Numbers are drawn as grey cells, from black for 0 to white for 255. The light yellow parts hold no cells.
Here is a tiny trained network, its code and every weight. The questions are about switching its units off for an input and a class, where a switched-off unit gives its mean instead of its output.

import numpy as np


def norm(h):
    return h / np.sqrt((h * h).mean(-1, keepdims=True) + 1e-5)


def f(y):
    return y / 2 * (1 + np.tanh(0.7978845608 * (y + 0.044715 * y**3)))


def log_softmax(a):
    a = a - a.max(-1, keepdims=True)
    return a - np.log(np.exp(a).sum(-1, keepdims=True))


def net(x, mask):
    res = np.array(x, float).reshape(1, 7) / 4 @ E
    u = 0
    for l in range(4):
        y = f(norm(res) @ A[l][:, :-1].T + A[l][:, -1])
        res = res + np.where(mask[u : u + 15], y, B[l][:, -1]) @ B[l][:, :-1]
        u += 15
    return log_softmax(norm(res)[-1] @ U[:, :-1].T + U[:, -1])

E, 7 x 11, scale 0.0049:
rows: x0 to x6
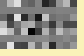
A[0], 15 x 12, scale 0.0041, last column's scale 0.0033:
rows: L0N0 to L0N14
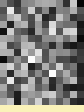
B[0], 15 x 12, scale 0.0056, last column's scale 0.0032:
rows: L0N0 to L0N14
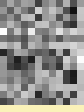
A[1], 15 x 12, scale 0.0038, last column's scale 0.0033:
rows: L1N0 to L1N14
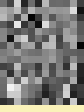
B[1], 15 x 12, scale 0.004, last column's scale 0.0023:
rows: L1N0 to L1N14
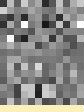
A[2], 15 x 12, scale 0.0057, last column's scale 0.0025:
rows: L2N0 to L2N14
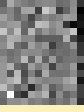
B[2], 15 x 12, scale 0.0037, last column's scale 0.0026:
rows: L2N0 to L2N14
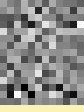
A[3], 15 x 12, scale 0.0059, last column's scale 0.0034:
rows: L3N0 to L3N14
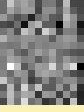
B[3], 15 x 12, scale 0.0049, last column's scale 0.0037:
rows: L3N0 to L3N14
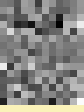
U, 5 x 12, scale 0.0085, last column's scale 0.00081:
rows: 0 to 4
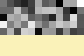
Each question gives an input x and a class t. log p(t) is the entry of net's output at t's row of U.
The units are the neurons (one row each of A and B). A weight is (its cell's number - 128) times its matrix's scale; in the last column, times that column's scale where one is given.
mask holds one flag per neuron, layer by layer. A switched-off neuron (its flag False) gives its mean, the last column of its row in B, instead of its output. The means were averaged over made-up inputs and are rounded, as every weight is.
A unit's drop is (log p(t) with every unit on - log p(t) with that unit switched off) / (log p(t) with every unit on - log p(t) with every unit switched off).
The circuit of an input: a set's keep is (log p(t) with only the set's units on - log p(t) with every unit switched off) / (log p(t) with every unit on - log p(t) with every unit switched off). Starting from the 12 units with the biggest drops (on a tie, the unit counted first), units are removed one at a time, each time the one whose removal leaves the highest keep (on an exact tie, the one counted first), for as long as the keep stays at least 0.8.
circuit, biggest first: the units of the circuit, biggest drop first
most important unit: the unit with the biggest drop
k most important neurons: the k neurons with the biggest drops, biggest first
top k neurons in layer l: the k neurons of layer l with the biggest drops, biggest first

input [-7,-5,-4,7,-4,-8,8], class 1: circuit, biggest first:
L0N1, L2N13
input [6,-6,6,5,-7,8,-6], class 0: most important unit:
L0N8
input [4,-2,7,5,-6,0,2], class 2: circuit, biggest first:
L1N3, L1N0
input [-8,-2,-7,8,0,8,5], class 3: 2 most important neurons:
L0N6, L0N12
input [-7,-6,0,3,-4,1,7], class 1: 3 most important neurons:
L0N11, L0N1, L2N13
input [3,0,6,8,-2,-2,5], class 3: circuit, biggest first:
L0N6, L0N12
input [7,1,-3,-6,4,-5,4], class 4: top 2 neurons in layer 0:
L0N2, L0N6
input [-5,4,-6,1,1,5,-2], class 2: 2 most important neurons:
L0N7, L0N14
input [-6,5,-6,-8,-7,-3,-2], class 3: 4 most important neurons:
L0N4, L0N9, L3N9, L2N12
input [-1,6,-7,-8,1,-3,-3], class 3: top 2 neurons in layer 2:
L2N4, L2N11
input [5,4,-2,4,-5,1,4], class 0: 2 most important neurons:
L0N8, L0N13
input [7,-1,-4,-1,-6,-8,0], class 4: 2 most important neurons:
L0N2, L1N13
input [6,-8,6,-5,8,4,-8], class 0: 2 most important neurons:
L0N9, L0N1
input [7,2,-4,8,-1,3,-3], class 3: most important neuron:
L0N6
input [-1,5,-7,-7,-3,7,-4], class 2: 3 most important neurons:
L0N7, L0N14, L0N6
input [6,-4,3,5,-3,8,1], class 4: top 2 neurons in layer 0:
L0N2, L0N4
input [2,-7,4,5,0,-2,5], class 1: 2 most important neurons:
L0N1, L0N11
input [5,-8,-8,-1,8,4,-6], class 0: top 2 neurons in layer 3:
L3N2, L3N11
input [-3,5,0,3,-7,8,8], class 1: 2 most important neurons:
L0N11, L0N1
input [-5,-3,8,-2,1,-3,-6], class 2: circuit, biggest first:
L1N3
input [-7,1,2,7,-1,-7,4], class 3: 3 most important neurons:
L0N6, L0N12, L2N4
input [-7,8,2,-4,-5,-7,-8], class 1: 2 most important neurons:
L0N10, L0N3
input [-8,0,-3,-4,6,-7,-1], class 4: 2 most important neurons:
L0N13, L0N8
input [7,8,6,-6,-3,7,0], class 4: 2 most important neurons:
L0N2, L0N7
